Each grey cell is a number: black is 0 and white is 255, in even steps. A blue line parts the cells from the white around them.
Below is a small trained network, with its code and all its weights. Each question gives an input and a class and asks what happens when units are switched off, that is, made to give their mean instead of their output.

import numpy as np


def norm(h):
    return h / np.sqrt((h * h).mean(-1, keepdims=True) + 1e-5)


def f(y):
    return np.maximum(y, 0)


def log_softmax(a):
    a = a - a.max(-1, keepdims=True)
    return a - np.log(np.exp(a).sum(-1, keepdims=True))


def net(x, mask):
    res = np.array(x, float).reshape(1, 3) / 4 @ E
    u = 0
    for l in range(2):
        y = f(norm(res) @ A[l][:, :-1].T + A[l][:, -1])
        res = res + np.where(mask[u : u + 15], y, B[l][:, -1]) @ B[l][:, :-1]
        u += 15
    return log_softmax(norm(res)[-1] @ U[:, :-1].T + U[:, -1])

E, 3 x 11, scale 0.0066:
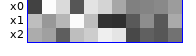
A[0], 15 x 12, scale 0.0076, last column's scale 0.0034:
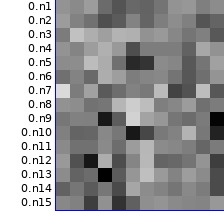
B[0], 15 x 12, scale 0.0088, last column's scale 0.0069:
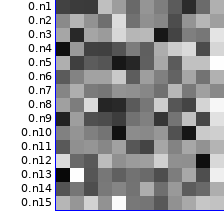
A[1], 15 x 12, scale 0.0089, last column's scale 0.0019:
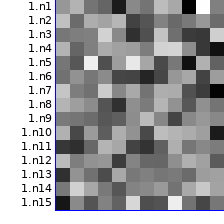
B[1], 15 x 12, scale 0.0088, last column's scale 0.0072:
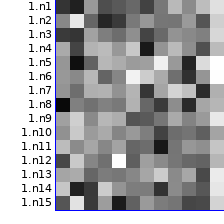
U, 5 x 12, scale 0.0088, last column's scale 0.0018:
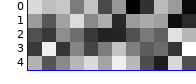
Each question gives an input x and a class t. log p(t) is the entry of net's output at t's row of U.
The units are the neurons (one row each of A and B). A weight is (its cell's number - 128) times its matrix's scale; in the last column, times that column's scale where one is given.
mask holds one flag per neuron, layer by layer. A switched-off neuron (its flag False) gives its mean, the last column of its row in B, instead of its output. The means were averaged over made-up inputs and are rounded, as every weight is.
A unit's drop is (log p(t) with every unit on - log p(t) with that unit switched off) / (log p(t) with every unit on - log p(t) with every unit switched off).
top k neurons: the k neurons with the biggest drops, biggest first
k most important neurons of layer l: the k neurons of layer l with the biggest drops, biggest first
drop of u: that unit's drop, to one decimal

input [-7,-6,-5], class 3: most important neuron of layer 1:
[1.n5]
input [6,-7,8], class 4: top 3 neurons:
[0.n8, 1.n5, 0.n4]
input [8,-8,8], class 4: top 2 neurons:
[0.n8, 1.n5]
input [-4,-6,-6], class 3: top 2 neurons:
[0.n13, 0.n8]
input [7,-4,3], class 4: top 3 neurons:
[0.n8, 1.n5, 0.n3]
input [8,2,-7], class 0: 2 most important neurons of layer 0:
[0.n8, 0.n10]
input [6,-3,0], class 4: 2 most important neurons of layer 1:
[1.n5, 1.n2]
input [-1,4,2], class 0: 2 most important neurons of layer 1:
[1.n5, 1.n11]
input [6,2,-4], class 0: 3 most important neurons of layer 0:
[0.n8, 0.n10, 0.n5]
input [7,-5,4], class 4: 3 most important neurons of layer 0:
[0.n8, 0.n3, 0.n4]
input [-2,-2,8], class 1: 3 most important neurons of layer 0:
[0.n12, 0.n10, 0.n11]
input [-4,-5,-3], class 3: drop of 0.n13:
0.1
